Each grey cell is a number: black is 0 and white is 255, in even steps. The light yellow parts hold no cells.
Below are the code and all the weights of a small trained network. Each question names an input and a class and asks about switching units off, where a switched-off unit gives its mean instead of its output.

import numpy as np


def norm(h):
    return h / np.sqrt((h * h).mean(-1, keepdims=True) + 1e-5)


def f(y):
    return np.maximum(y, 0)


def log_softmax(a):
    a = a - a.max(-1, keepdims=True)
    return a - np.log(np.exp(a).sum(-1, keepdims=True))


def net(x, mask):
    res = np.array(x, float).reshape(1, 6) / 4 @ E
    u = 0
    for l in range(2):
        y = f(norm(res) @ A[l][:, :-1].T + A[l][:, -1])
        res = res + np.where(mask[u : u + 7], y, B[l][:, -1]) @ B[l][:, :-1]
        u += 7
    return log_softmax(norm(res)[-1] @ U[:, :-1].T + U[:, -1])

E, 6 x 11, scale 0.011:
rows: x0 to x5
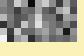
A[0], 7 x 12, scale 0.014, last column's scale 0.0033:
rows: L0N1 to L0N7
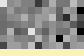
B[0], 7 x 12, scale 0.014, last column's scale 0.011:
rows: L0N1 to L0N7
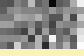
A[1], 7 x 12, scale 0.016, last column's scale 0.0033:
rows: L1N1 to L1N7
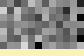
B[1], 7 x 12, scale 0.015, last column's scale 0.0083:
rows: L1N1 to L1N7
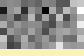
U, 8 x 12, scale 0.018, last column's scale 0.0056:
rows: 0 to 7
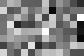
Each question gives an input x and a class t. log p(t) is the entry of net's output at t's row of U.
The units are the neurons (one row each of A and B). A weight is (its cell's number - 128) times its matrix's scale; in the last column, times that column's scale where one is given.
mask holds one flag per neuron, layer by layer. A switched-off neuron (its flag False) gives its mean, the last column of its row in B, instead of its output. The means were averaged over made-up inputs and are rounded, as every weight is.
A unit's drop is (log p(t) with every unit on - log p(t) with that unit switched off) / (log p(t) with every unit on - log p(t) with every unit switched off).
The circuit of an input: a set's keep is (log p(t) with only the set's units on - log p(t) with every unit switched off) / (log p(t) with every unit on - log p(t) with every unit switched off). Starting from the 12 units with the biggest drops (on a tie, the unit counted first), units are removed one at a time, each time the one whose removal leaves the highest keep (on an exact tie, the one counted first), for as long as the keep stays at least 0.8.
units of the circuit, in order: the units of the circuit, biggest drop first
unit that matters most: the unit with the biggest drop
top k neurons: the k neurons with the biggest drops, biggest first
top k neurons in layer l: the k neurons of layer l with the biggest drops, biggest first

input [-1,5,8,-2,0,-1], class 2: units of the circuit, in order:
L0N6
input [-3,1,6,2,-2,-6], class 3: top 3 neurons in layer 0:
L0N1; L0N6; L0N7
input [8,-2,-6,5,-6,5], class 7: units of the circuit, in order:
L0N7; L1N7
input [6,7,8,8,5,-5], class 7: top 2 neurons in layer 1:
L1N2; L1N6
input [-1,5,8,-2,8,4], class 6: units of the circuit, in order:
L1N2; L0N6
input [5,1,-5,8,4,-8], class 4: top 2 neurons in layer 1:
L1N2; L1N5
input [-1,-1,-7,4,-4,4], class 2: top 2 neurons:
L0N7; L0N1
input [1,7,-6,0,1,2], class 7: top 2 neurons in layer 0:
L0N1; L0N7
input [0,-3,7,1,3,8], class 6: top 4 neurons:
L1N2; L0N1; L0N7; L1N3
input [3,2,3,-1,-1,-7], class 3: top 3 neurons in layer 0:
L0N7; L0N5; L0N3
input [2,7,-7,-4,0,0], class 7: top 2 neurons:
L0N1; L1N2
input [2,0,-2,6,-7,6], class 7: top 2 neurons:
L0N7; L1N2
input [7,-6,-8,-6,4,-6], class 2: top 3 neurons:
L0N7; L0N5; L0N3
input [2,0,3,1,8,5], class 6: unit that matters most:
L1N2
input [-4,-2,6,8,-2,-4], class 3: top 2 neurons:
L0N1; L0N6
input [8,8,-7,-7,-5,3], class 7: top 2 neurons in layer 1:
L1N7; L1N2
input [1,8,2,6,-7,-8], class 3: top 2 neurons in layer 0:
L0N7; L0N1
